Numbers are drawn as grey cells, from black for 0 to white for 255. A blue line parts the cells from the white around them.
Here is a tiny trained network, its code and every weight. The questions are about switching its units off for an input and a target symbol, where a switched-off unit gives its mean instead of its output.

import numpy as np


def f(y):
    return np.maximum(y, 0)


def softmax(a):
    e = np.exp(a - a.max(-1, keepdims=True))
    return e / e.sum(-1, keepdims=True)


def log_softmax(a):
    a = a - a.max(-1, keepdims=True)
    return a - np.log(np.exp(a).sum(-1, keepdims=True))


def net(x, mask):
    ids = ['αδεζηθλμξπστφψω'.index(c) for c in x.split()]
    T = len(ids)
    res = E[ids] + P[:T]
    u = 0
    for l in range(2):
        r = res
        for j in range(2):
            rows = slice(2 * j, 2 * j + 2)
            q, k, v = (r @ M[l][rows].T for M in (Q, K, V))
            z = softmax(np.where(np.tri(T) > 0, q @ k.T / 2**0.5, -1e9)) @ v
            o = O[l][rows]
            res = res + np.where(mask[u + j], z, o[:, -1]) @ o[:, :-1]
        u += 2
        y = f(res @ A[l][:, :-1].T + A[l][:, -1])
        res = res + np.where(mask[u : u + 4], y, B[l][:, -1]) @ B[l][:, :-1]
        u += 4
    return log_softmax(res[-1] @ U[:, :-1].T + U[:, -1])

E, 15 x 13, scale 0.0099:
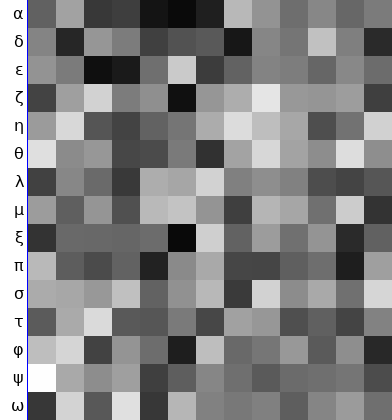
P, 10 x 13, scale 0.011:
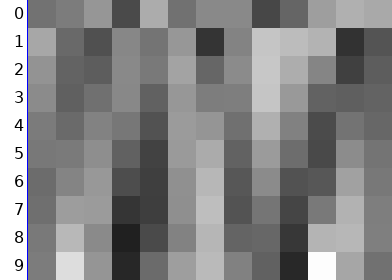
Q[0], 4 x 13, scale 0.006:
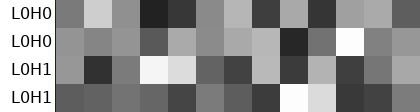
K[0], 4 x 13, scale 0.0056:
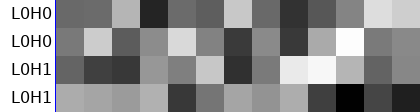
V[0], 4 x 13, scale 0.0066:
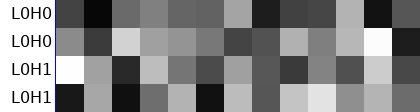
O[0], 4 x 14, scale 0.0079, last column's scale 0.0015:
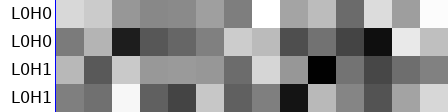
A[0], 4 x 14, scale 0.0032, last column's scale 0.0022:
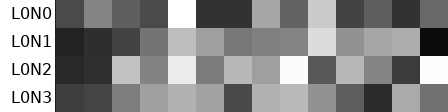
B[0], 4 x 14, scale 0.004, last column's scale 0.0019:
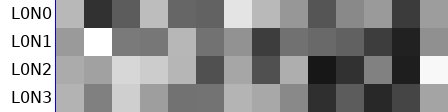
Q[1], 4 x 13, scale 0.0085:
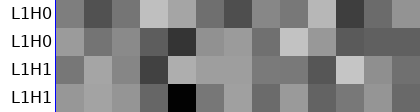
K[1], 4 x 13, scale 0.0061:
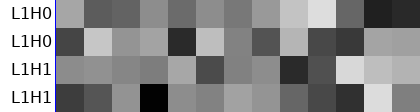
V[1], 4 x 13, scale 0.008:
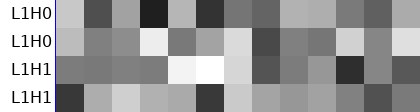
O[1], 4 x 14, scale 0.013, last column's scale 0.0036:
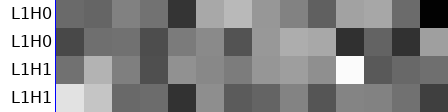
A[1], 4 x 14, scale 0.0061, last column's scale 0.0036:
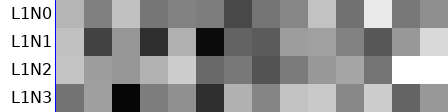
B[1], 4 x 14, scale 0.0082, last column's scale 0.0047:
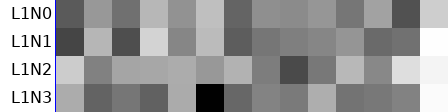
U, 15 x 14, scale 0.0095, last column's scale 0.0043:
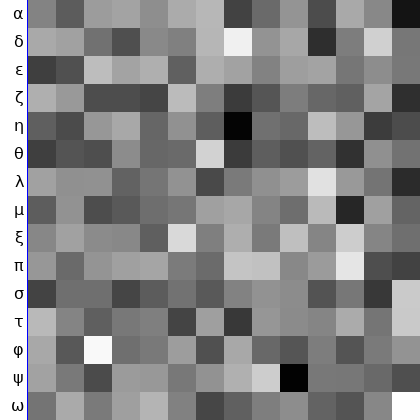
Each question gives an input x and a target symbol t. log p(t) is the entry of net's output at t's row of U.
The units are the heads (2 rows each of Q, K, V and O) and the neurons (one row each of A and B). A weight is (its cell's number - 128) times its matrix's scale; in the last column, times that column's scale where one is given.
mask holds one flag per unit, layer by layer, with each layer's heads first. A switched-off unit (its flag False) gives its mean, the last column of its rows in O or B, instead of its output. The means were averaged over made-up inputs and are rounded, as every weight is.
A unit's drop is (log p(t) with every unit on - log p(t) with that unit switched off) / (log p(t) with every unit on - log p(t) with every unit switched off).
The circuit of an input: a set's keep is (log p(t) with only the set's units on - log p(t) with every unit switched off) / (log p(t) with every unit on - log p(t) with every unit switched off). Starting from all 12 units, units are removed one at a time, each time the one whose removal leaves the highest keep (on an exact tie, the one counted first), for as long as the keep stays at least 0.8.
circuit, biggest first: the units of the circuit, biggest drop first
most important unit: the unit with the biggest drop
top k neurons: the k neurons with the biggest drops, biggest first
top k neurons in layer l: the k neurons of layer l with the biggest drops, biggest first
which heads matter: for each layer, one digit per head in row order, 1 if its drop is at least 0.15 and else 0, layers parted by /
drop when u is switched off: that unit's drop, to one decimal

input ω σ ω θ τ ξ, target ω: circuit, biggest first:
(L1H0 L1N1)
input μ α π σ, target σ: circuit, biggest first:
(L1H0)
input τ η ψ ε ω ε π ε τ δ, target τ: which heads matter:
01 / 00
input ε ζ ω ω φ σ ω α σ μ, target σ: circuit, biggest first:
(L1H0 L1N2)
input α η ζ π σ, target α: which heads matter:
10 / 01
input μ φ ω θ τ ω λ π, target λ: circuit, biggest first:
(L1H1 L0H0)
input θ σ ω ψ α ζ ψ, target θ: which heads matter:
10 / 00
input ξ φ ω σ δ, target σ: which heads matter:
00 / 10
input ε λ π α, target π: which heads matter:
10 / 00
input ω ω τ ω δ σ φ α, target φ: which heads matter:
01 / 00
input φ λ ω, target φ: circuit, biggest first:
(L0H1 L1N1)
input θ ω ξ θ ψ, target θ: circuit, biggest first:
(L0H0 L1H1)
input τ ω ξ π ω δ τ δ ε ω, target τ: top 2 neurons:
(L1N3 L1N1)
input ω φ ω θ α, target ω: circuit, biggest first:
(L1H0)
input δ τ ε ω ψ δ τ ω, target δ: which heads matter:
10 / 00
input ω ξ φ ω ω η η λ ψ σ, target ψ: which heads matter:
01 / 00
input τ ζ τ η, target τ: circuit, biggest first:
(L0H1 L0H0 L1N3)
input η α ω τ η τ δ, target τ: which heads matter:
01 / 10
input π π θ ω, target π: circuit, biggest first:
(L0H0 L0H1)
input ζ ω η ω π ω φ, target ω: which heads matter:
00 / 10
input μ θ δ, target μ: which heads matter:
10 / 00
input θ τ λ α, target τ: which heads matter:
01 / 10
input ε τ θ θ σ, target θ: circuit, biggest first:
(L0H0)
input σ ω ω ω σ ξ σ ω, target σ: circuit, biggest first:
(L1H0 L1N2)
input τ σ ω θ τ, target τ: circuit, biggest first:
(L0H1 L1N3)
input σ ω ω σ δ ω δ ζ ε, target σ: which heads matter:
00 / 11
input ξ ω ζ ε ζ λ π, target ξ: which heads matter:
10 / 00
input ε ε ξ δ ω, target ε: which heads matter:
00 / 01
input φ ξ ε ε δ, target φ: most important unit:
L0H1
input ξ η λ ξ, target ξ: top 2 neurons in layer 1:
(L1N0 L1N3)
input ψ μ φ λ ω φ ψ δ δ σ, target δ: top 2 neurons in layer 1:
(L1N1 L1N0)
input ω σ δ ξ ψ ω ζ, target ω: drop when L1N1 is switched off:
0.2
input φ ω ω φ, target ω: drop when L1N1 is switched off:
0.5
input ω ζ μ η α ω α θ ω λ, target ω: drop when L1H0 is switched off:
1.2
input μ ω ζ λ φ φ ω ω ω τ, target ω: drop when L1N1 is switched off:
0.1
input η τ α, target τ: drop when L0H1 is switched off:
0.5
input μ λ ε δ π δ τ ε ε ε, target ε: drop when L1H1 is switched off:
1.0
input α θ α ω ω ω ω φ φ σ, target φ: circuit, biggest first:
(L0H1)
